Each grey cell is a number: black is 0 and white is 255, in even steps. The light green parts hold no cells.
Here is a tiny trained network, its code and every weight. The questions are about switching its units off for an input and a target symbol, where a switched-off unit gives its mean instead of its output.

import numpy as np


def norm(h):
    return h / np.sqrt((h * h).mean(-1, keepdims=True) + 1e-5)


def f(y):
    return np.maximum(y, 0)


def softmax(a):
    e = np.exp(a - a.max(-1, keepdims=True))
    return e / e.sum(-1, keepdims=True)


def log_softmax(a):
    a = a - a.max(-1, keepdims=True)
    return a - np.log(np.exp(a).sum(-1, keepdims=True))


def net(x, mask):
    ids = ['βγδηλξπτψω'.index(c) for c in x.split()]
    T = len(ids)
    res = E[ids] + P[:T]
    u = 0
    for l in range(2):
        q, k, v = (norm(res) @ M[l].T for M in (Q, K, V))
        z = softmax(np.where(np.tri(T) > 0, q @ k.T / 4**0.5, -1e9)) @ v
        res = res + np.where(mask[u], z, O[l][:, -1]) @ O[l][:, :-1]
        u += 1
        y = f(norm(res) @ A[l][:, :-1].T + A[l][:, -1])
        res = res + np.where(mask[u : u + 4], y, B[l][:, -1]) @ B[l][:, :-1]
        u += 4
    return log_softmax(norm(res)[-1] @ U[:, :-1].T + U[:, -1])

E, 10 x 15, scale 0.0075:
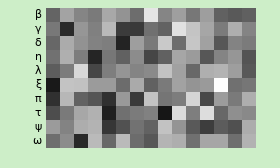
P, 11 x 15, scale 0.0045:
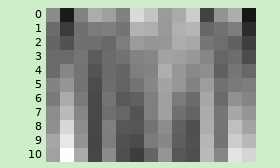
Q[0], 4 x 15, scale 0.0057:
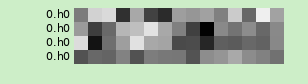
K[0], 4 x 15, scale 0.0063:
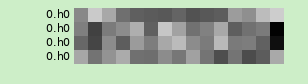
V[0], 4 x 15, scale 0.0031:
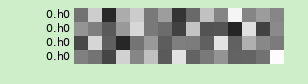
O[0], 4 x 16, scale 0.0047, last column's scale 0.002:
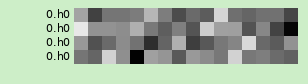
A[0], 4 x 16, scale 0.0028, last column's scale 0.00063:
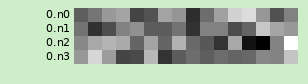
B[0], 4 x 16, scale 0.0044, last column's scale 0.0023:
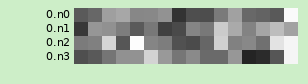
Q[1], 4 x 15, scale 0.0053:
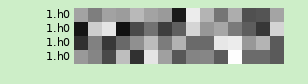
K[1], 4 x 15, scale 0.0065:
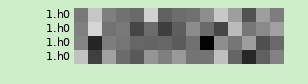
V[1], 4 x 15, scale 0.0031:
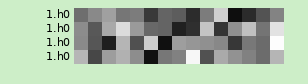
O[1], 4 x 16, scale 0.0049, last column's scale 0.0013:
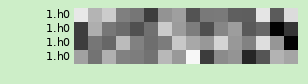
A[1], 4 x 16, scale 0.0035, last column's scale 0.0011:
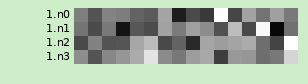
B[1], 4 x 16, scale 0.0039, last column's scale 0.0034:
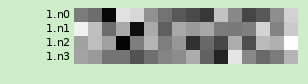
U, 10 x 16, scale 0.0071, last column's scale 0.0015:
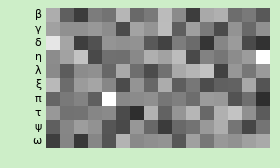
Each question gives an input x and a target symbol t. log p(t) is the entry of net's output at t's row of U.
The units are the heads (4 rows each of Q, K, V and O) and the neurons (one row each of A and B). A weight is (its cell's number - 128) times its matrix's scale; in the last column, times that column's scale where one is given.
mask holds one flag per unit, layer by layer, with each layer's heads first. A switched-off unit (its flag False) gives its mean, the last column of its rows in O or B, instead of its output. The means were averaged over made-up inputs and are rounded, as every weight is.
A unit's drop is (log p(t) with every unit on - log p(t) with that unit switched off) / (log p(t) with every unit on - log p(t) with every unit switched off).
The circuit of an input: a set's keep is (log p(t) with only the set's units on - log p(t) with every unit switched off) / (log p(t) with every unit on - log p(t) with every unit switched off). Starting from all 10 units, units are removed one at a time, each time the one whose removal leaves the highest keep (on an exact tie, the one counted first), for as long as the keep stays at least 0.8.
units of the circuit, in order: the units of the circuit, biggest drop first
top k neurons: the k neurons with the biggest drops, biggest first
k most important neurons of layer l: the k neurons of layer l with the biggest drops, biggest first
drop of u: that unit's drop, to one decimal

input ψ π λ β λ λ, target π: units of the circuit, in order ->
0.h0
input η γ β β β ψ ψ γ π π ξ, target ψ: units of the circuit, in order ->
0.h0, 0.n0
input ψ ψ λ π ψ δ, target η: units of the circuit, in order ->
0.h0, 1.n0
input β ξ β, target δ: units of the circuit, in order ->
1.h0, 0.h0
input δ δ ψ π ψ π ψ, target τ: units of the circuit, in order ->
1.h0, 0.n2
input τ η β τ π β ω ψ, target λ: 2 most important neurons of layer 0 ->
0.n2, 0.n3
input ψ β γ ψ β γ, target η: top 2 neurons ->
1.n0, 0.n2
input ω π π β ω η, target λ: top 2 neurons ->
0.n3, 1.n0
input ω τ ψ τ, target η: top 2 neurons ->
1.n0, 1.n1
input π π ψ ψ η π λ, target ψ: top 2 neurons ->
0.n0, 1.n2
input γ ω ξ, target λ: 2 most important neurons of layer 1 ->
1.n0, 1.n2
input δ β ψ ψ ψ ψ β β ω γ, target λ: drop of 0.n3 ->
-0.1
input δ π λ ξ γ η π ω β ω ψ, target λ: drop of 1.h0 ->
0.3
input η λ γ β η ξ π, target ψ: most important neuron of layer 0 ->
0.n0
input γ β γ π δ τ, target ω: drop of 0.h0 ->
1.3
